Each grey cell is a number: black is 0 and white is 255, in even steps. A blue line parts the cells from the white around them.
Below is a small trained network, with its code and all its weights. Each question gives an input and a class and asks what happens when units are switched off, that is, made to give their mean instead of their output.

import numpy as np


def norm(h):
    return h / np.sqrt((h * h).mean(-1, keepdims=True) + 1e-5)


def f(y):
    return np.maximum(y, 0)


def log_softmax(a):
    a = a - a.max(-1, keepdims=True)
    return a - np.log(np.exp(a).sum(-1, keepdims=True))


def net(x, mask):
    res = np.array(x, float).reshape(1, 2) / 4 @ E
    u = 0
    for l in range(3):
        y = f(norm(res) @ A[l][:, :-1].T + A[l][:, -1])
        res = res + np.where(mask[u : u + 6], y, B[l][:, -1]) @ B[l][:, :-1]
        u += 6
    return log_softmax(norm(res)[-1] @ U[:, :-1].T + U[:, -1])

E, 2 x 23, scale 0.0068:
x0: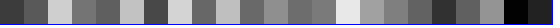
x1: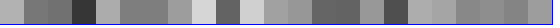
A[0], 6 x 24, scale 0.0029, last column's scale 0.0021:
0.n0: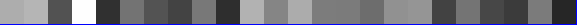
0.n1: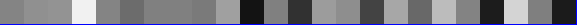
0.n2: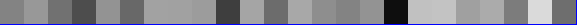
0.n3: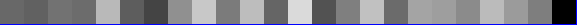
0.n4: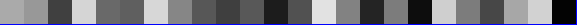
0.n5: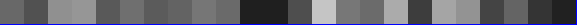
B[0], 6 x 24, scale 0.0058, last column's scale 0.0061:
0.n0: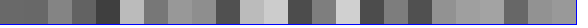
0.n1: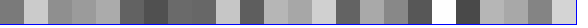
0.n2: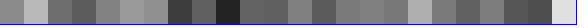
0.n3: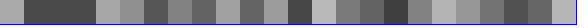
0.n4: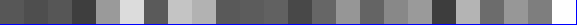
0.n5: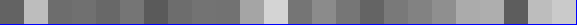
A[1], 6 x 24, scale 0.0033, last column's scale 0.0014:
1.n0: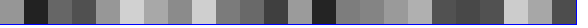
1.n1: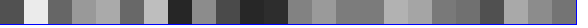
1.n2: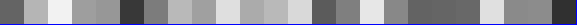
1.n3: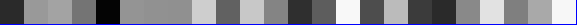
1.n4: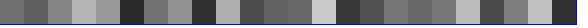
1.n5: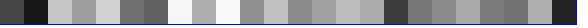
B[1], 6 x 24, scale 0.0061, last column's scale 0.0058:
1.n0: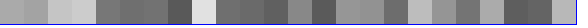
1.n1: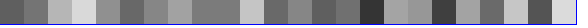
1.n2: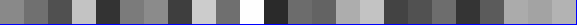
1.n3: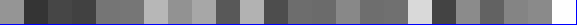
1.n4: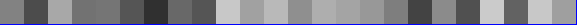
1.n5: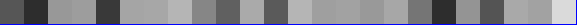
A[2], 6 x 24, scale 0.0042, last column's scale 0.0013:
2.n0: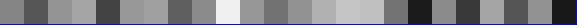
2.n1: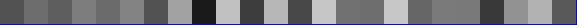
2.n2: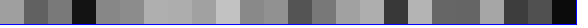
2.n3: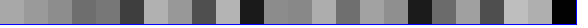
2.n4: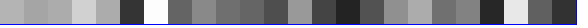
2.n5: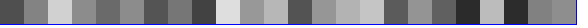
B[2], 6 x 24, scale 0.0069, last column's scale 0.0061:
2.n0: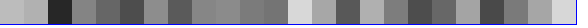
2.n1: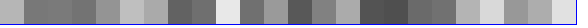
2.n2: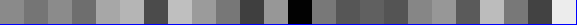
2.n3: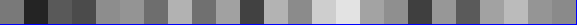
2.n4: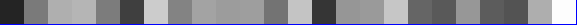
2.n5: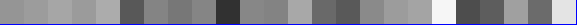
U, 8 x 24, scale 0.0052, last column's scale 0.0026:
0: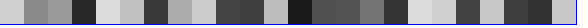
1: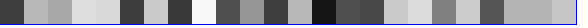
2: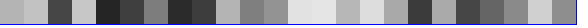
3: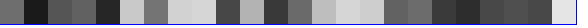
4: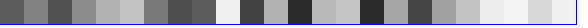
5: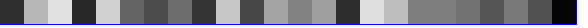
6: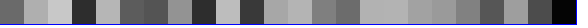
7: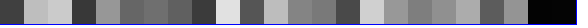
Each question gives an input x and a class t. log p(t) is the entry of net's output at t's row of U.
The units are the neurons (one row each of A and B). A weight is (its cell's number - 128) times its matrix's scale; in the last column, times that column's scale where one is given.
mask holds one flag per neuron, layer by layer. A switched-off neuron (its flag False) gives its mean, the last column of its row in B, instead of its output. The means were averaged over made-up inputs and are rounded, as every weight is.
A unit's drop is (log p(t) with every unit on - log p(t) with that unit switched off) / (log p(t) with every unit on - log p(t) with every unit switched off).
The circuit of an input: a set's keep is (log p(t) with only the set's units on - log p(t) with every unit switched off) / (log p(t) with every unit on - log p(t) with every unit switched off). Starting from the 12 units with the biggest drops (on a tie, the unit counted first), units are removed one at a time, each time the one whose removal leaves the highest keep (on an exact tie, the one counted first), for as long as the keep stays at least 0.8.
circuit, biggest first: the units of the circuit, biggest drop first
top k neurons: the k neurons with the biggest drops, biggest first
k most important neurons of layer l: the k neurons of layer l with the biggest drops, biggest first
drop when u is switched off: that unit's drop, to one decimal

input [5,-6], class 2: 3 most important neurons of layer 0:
0.n4; 0.n2; 0.n0
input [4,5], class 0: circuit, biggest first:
2.n2
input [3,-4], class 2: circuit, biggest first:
0.n4; 2.n0
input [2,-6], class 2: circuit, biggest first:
0.n4; 2.n0
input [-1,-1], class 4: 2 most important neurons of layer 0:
0.n1; 0.n4
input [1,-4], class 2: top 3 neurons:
0.n1; 0.n4; 0.n2
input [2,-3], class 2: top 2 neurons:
0.n4; 0.n2
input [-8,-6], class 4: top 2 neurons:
0.n1; 1.n4
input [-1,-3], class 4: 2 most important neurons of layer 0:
0.n1; 0.n4
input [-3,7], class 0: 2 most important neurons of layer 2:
2.n0; 2.n5
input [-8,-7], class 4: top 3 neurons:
0.n1; 1.n4; 0.n2
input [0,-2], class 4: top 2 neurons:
0.n1; 0.n4
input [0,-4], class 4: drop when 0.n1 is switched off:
0.2
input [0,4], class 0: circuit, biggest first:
0.n3
